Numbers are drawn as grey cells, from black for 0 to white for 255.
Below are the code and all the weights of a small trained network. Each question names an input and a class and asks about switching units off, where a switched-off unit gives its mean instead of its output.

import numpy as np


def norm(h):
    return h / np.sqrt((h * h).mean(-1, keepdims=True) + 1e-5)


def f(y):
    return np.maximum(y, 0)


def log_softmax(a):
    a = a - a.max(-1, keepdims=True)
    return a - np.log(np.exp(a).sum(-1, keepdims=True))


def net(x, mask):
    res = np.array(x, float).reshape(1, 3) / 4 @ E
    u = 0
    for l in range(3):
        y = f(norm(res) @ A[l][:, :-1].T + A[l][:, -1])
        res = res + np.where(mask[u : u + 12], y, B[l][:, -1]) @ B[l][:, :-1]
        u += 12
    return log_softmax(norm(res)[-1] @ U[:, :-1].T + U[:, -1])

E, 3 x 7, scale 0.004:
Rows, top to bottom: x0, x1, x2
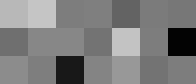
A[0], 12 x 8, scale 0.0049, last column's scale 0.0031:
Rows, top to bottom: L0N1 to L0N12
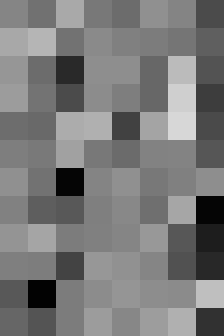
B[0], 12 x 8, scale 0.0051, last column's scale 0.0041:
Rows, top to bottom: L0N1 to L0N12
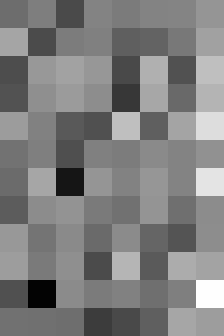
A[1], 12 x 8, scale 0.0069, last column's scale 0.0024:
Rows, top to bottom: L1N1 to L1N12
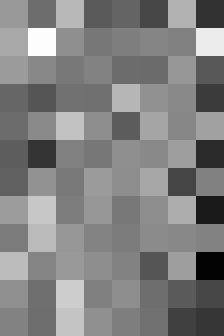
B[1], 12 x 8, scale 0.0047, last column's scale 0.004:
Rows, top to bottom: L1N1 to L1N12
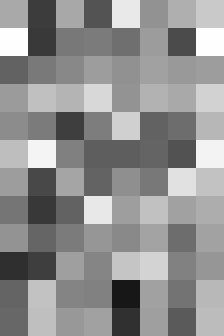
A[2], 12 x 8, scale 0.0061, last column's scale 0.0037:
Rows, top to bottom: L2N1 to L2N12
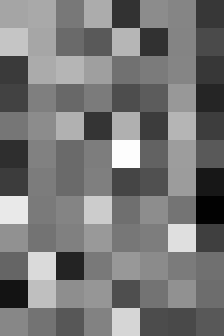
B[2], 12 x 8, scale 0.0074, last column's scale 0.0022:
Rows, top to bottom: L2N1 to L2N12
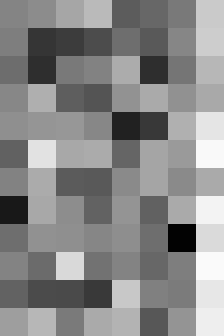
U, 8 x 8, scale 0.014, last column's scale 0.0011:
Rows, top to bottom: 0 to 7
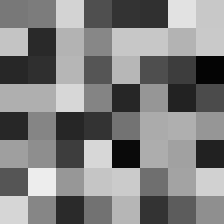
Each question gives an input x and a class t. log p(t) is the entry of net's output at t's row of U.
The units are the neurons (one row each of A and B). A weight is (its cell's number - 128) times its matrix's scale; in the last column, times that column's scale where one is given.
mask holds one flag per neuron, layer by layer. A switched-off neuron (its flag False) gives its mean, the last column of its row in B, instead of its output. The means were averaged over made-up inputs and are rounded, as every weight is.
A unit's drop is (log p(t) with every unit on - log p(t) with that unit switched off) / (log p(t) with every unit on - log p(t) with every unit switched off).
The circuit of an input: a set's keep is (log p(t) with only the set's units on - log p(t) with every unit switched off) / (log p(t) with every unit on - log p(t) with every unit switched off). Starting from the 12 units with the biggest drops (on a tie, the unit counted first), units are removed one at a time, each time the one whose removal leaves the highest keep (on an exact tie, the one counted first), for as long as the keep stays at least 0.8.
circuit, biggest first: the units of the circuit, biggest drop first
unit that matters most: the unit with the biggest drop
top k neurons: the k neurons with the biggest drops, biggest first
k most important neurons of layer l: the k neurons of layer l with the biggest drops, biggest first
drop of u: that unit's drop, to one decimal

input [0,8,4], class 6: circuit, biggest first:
(L2N6, L1N2)
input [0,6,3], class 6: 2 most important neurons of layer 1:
(L1N2, L1N6)
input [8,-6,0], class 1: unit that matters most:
L0N7
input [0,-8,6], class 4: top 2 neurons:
(L1N2, L2N11)
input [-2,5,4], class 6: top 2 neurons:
(L2N6, L1N2)
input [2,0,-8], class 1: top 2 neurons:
(L0N11, L1N1)
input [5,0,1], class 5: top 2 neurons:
(L0N5, L1N1)
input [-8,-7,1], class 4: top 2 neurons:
(L0N4, L0N3)
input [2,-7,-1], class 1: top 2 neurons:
(L0N11, L0N7)
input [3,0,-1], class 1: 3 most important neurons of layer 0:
(L0N3, L0N11, L0N4)
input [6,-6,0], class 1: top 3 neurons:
(L0N7, L1N1, L0N5)
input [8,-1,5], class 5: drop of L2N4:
0.0
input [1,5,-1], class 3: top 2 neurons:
(L0N11, L0N7)
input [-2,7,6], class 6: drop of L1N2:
0.1
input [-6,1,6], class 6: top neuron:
(L2N6)
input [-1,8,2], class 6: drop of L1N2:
0.2
